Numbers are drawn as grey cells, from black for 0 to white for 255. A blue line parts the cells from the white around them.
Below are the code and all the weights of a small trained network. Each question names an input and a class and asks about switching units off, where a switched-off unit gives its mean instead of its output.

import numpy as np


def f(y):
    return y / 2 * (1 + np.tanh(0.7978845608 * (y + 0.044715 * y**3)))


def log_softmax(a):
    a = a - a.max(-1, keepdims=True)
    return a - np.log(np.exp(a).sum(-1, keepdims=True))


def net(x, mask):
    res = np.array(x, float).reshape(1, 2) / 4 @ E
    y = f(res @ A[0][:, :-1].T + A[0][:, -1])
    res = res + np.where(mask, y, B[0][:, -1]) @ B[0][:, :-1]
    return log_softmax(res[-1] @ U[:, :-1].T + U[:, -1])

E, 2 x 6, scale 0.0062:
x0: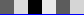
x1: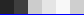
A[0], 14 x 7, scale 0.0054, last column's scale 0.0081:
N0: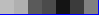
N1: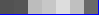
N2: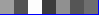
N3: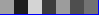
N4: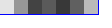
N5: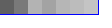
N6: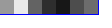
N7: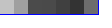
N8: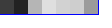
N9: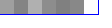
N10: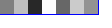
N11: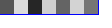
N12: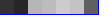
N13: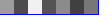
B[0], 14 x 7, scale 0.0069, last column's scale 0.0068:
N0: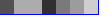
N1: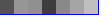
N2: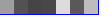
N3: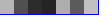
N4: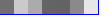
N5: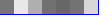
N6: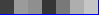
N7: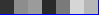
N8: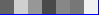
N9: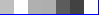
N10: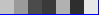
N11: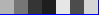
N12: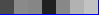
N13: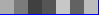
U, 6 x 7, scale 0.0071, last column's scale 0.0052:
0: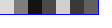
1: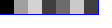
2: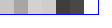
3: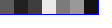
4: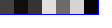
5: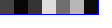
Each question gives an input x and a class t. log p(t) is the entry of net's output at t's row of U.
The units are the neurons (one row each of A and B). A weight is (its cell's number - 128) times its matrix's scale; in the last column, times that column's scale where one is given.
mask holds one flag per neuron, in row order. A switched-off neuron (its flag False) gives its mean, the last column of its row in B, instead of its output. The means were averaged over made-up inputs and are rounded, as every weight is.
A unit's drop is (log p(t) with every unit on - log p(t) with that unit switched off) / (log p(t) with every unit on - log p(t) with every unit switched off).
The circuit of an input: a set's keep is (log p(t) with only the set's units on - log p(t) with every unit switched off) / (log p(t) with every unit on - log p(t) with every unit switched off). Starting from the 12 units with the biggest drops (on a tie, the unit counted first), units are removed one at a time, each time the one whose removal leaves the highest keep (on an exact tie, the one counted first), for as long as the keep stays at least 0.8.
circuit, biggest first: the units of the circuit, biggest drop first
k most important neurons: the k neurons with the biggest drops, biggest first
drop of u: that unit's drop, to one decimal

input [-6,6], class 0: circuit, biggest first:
N3
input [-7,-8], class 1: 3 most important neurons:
N7, N0, N6
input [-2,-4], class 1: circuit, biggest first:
N10, N11
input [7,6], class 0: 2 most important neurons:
N10, N11
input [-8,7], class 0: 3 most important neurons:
N3, N2, N13
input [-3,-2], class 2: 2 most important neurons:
N11, N10
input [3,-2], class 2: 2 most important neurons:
N3, N2
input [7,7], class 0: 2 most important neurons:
N10, N11
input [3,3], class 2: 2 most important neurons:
N3, N2
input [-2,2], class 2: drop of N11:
0.2
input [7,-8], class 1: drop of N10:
-0.1
